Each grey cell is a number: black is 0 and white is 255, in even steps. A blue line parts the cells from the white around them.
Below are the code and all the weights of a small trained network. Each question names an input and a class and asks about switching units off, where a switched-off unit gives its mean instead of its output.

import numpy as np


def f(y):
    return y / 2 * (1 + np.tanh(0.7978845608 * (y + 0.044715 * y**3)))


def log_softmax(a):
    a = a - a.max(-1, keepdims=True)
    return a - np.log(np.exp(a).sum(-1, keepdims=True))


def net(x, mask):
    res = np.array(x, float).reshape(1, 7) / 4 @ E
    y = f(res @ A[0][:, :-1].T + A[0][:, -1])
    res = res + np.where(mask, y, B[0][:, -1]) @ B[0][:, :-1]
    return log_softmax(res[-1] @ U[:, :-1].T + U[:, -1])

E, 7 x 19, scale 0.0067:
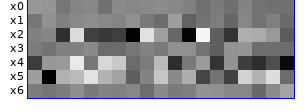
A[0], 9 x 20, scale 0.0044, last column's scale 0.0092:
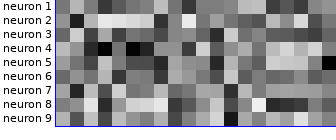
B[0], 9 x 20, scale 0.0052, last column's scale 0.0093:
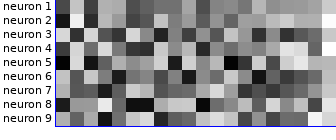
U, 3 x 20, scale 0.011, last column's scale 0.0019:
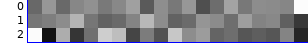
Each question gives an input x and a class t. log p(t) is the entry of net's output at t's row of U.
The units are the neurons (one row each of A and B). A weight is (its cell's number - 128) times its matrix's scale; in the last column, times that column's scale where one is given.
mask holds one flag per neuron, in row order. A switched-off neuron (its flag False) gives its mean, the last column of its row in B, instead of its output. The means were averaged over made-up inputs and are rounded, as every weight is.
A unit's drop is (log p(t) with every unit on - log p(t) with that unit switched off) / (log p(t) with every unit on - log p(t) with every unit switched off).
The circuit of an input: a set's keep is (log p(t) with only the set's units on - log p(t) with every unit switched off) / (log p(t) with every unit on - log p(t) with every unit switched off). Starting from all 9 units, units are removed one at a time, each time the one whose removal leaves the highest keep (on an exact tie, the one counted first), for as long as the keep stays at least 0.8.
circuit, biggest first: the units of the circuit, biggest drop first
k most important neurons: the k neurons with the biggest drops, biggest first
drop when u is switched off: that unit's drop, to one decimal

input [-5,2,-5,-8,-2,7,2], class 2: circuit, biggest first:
(neuron 9)
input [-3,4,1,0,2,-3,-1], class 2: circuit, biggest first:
(neuron 4; neuron 2)
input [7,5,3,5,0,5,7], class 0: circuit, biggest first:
(neuron 8; neuron 3)
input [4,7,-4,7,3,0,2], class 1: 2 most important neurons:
(neuron 8; neuron 5)
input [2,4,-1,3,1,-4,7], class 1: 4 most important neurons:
(neuron 5; neuron 9; neuron 7; neuron 2)
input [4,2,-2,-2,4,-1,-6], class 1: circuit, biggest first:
(neuron 5; neuron 9)
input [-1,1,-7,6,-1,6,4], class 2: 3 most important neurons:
(neuron 9; neuron 7; neuron 4)
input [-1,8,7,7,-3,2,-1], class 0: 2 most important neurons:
(neuron 5; neuron 8)
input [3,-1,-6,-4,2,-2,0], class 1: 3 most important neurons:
(neuron 8; neuron 5; neuron 2)
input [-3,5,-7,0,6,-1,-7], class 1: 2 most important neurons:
(neuron 8; neuron 5)
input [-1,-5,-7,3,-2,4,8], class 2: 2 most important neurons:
(neuron 9; neuron 7)
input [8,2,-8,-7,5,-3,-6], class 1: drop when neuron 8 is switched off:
1.0
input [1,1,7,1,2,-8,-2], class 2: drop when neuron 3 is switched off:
0.4
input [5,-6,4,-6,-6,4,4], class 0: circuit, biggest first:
(neuron 5)
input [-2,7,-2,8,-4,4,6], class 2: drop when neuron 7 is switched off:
0.0
